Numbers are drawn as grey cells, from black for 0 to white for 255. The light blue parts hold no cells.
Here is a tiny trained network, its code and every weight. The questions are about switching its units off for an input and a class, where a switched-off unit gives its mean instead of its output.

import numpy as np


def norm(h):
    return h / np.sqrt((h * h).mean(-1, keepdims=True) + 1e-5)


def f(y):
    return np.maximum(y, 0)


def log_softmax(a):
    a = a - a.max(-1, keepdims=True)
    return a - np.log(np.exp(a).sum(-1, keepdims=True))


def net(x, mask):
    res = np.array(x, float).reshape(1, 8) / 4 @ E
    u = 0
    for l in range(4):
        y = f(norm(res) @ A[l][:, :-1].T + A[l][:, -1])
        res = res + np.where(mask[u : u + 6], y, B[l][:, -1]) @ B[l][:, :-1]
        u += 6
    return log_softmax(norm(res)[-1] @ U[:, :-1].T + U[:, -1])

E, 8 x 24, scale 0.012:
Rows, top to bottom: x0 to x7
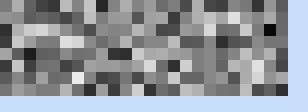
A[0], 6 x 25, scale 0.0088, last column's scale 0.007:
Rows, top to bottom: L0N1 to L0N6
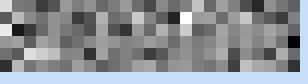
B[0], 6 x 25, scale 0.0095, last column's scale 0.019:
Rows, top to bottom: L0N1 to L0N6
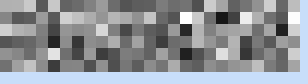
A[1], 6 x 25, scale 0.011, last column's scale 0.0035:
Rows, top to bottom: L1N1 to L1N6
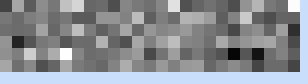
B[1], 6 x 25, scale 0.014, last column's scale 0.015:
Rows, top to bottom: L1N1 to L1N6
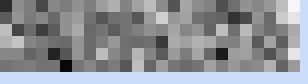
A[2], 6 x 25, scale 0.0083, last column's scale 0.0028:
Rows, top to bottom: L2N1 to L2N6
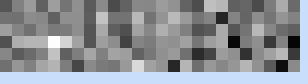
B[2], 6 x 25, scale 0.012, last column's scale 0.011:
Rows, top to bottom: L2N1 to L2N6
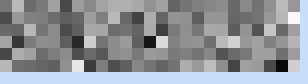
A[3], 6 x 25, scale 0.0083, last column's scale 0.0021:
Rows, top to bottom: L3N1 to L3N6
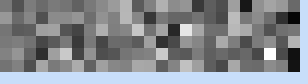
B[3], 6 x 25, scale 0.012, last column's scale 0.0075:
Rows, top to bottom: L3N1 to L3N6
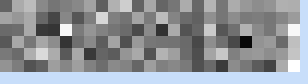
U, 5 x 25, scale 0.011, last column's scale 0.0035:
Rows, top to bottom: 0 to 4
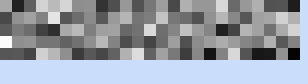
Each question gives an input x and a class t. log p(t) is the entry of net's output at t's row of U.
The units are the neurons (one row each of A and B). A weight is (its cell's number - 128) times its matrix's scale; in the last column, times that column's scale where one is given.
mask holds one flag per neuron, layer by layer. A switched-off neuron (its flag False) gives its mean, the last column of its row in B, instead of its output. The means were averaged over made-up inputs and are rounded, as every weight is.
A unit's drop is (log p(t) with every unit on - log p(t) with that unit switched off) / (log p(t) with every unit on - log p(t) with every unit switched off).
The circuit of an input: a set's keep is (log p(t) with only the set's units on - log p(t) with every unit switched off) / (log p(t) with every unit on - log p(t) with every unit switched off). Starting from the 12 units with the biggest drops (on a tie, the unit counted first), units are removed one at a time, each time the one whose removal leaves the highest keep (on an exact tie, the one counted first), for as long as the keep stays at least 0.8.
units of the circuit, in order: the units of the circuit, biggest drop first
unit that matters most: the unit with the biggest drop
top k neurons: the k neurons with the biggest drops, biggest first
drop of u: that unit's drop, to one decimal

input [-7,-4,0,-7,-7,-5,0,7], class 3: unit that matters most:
L0N5
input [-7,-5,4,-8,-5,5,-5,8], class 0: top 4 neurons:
(L0N5 L1N5 L2N4 L1N1)
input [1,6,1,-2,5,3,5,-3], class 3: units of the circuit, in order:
(L0N2 L1N1)
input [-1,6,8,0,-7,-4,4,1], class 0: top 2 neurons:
(L1N2 L2N6)
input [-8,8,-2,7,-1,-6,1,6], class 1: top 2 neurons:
(L0N2 L0N5)
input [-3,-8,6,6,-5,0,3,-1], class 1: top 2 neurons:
(L0N5 L0N2)
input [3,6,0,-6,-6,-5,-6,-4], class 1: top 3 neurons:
(L0N2 L0N3 L1N5)
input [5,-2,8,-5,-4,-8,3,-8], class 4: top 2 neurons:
(L0N5 L1N5)
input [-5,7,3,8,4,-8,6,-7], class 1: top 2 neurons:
(L0N2 L1N5)
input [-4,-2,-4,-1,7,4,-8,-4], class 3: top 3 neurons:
(L0N3 L1N1 L1N5)
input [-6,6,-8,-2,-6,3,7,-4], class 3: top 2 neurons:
(L1N4 L1N2)
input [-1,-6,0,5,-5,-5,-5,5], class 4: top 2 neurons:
(L0N5 L0N2)
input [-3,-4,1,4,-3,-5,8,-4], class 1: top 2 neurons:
(L0N2 L0N5)
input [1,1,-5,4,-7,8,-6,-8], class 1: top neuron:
(L0N2)
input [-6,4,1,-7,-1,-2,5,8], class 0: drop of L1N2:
0.1
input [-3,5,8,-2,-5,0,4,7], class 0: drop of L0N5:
0.3
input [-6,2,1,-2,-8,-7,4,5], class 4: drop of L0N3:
-0.1
